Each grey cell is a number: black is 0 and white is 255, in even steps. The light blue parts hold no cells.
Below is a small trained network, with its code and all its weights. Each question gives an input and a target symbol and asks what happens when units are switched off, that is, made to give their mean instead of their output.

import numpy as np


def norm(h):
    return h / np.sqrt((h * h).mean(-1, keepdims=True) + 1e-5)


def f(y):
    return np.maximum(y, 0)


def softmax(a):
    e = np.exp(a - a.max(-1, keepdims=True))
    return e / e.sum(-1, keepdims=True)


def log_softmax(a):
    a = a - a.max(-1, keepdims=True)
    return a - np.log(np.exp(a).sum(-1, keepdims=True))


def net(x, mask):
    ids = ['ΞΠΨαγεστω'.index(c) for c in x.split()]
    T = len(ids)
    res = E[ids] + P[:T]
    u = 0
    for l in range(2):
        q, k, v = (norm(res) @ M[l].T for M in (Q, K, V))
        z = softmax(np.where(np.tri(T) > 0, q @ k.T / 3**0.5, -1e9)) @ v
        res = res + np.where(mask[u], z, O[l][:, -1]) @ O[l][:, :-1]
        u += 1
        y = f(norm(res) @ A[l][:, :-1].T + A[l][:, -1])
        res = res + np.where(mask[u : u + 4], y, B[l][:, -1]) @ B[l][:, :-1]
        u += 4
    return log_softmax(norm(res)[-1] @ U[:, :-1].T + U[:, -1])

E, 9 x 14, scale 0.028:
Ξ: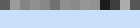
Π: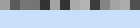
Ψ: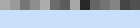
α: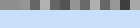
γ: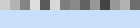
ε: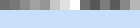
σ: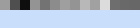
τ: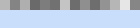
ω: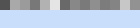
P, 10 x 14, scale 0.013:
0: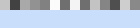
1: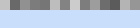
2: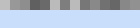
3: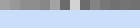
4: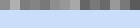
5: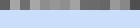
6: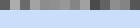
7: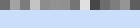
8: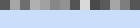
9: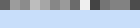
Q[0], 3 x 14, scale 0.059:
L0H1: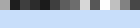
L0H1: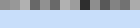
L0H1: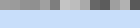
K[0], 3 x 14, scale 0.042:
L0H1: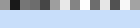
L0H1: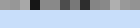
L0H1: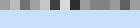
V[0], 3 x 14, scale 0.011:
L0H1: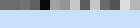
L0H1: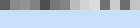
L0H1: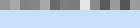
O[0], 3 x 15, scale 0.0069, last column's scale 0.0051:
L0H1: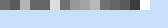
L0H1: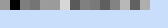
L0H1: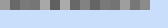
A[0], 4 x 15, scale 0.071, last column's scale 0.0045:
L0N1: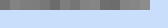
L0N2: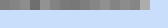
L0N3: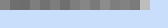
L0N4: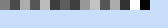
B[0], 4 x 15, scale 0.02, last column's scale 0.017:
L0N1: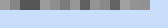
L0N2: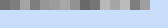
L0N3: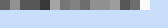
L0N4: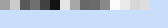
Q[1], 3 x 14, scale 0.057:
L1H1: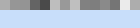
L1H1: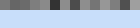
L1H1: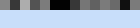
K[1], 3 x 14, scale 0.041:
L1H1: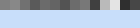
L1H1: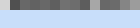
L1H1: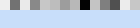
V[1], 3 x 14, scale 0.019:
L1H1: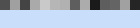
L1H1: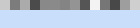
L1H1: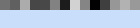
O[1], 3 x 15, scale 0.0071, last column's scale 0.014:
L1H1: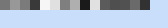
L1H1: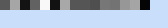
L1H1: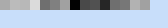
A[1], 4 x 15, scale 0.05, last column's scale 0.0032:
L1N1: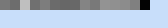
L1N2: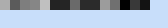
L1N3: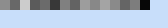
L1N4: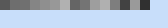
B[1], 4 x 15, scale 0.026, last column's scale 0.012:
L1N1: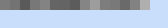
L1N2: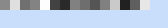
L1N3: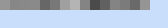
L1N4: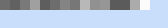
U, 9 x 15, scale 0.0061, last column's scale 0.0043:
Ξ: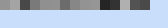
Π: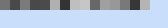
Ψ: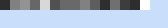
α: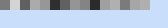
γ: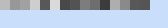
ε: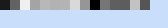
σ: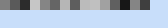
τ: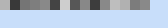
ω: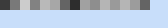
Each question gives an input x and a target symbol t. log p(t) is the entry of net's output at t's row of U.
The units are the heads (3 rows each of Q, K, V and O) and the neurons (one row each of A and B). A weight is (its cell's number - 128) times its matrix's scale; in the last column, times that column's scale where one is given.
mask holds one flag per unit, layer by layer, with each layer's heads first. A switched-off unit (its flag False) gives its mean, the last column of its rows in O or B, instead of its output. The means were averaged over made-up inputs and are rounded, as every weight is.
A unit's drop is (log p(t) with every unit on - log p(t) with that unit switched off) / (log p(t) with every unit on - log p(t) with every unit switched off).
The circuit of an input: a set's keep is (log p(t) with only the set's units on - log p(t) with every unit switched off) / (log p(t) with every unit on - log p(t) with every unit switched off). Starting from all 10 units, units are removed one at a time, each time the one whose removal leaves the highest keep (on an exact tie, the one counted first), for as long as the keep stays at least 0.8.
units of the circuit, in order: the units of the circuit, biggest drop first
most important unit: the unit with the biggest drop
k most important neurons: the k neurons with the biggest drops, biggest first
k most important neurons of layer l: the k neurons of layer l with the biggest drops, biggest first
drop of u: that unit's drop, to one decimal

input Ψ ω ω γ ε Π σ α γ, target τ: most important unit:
L0H1
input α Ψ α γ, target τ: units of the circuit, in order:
(L0H1, L1N2)
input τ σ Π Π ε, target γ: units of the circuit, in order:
(L1H1, L0N4)
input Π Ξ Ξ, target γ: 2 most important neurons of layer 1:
(L1N4, L1N2)
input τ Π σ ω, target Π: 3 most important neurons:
(L0N4, L1N2, L1N1)
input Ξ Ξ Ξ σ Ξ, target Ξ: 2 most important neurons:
(L0N1, L0N3)
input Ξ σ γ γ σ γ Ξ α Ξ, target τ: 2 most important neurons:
(L0N3, L1N2)
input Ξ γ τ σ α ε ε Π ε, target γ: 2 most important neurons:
(L0N4, L1N4)
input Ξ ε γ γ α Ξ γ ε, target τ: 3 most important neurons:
(L0N3, L1N2, L1N4)
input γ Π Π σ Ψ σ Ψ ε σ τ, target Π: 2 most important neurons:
(L0N4, L1N1)
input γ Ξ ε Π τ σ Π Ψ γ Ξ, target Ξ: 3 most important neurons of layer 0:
(L0N1, L0N4, L0N3)
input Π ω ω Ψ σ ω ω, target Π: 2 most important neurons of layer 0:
(L0N4, L0N1)
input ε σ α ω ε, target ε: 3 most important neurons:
(L0N4, L0N3, L1N2)
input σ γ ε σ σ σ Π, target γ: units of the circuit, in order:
(L1H1)
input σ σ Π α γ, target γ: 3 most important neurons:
(L0N4, L1N4, L1N2)
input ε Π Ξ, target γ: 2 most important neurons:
(L0N4, L1N4)
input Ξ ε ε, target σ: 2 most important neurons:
(L0N4, L1N4)
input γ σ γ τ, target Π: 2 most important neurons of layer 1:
(L1N2, L1N1)
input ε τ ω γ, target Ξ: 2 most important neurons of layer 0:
(L0N4, L0N3)
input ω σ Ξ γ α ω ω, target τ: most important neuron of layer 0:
(L0N3)
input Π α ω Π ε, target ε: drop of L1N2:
0.1
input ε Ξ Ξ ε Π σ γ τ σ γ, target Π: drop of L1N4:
0.0
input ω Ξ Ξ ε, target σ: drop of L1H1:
1.5
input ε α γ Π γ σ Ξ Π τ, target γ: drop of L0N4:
0.6
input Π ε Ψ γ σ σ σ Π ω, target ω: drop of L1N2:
0.2
